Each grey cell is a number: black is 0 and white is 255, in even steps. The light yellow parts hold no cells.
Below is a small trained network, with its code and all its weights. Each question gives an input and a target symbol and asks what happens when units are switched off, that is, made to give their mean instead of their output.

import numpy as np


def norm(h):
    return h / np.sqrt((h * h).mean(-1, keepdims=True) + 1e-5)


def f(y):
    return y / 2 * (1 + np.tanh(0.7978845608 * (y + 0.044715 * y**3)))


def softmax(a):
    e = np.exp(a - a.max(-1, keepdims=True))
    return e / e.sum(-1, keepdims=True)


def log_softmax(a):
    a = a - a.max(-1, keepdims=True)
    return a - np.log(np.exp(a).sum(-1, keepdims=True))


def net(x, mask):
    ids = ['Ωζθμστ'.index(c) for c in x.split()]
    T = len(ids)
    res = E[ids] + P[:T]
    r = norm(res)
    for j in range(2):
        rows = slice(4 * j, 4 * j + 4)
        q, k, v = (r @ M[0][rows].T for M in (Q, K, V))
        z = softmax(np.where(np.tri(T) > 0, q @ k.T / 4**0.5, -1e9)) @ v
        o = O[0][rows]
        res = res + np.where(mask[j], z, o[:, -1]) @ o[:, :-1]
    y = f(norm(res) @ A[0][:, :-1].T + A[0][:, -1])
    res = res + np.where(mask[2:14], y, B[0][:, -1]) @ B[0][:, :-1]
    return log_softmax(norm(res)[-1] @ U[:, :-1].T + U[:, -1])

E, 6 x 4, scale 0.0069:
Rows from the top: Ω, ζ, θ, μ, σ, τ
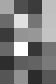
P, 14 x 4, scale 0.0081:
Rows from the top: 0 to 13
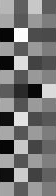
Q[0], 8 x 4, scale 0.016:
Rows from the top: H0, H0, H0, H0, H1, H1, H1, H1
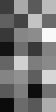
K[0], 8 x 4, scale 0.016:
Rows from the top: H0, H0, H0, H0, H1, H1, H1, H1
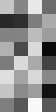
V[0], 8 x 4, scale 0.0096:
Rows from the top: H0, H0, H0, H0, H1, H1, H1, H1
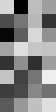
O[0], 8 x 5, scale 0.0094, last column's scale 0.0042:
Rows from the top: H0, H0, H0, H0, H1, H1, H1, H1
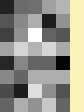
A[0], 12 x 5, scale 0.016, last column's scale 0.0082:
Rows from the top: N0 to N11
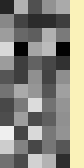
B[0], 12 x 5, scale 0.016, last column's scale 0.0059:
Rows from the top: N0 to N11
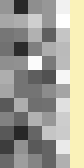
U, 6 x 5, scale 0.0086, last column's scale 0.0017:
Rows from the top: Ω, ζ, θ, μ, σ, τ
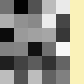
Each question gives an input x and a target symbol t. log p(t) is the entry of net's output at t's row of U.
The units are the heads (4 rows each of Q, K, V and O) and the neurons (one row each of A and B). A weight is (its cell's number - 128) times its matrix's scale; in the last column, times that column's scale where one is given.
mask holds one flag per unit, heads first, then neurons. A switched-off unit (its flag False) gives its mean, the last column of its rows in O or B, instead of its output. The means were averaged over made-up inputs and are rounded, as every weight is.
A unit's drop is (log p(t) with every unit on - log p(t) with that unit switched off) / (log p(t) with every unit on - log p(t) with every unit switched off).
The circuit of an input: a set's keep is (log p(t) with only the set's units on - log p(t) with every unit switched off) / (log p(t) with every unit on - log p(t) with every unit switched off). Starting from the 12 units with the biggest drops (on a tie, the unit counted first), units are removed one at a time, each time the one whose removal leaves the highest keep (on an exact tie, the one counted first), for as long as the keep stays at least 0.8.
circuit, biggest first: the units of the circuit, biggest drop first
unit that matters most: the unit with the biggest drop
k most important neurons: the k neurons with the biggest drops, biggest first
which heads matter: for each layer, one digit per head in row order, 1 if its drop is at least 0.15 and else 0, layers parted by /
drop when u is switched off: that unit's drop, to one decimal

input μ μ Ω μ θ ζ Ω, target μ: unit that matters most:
H1
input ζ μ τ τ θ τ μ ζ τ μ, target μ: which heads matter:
10
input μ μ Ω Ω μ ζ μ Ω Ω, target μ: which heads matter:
10
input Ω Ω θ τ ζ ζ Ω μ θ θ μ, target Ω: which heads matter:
00
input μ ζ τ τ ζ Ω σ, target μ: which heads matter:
11
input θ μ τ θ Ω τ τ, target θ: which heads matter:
10
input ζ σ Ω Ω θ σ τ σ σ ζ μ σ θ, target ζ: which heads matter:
10
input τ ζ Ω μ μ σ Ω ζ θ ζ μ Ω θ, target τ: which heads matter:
00
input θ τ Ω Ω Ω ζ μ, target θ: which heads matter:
10
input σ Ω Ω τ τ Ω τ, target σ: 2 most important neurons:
(N7; N5)
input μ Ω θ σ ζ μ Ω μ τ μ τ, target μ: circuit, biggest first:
(H0; N10)
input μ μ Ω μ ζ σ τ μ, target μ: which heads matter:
00
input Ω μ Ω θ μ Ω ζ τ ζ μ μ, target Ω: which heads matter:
00
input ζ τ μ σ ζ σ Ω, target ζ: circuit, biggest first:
(H0)
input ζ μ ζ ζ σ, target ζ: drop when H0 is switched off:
0.4
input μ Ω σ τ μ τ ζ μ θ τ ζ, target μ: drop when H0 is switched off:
0.6
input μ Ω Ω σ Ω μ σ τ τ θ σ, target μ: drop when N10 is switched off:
0.1
